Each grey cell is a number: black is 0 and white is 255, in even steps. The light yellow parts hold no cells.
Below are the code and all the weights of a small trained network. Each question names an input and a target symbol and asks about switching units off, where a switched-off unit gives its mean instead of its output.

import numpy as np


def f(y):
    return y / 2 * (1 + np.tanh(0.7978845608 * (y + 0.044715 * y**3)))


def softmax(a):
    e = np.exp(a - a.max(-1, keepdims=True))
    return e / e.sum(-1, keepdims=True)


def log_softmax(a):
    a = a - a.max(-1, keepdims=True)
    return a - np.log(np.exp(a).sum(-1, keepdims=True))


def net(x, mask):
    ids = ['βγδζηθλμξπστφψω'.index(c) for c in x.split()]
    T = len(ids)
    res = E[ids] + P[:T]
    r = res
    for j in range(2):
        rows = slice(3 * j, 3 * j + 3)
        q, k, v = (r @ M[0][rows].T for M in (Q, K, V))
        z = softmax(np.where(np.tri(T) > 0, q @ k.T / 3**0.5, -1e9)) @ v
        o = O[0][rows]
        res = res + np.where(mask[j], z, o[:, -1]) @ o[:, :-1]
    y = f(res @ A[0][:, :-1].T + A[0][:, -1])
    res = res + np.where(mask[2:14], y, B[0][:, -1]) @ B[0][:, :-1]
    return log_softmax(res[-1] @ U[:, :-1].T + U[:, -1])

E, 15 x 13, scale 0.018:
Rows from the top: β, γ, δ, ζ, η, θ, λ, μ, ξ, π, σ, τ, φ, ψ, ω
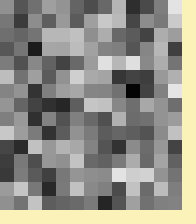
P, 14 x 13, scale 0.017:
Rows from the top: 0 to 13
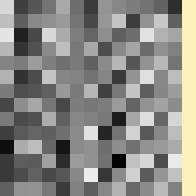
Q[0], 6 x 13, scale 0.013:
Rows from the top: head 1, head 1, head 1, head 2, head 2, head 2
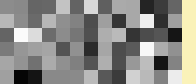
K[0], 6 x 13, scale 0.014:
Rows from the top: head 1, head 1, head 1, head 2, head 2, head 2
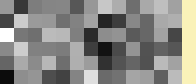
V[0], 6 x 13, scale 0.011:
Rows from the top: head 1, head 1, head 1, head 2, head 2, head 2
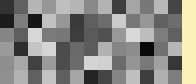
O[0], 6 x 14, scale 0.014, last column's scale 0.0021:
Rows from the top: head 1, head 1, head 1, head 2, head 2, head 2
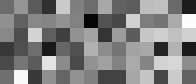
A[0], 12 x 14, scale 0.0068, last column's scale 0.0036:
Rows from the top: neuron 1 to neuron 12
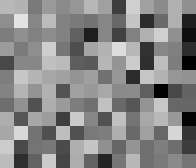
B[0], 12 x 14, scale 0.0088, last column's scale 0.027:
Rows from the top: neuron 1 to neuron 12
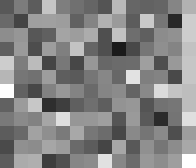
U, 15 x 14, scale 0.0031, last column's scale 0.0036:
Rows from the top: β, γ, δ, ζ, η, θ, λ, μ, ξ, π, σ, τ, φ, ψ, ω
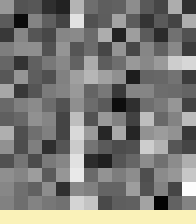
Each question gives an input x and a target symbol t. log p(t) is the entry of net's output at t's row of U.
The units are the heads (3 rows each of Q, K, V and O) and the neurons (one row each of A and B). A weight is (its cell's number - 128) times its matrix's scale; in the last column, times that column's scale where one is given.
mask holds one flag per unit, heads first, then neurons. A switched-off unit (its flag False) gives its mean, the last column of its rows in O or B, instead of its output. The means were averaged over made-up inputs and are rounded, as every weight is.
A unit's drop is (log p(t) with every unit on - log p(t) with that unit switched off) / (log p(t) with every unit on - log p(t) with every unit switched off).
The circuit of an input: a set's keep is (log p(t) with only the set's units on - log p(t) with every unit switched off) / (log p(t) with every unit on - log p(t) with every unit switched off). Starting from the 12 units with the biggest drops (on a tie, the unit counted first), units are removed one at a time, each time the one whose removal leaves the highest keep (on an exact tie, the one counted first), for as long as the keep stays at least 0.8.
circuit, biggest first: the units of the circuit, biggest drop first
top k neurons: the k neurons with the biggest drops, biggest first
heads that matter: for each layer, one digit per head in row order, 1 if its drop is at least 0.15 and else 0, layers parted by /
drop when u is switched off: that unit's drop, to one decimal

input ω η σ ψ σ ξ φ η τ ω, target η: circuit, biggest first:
head 2
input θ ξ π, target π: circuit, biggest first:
head 1; neuron 7; neuron 9
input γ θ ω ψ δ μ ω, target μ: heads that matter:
01
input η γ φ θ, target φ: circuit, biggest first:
head 1; head 2; neuron 9; neuron 12
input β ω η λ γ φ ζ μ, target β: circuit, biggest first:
head 2; head 1; neuron 7
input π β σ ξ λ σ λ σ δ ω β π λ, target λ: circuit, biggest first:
head 1; neuron 7; neuron 2
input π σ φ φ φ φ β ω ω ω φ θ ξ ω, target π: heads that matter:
10
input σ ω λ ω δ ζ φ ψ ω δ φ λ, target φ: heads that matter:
11
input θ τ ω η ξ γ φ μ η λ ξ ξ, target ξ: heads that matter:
10
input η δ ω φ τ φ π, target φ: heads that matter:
11
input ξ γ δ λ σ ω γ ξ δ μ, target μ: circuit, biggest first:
head 2; neuron 4; neuron 5; head 1
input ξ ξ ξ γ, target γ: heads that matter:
01
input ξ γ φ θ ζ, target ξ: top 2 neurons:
neuron 12; neuron 2
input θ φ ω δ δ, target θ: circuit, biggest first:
head 1
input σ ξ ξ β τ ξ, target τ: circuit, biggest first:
head 1; head 2
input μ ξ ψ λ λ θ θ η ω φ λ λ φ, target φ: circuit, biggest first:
head 2; head 1; neuron 9
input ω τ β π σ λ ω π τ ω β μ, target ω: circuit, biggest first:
head 1; head 2; neuron 9
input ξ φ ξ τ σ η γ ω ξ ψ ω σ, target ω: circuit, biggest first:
head 1; head 2; neuron 9
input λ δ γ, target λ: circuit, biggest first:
head 1; neuron 7
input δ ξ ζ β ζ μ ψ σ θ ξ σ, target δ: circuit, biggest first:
head 1
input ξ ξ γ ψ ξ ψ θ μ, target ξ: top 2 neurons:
neuron 2; neuron 12
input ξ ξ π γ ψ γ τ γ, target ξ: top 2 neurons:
neuron 2; neuron 12
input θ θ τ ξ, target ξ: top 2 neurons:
neuron 12; neuron 2
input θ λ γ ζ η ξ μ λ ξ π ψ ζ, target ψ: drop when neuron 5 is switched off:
0.0
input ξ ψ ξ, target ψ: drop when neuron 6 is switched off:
0.3
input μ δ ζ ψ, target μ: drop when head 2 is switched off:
0.9
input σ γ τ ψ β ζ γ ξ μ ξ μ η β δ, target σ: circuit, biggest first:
head 1
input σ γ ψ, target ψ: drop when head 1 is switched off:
0.5
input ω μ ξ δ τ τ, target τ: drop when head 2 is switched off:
0.5
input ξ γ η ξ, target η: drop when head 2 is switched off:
0.7
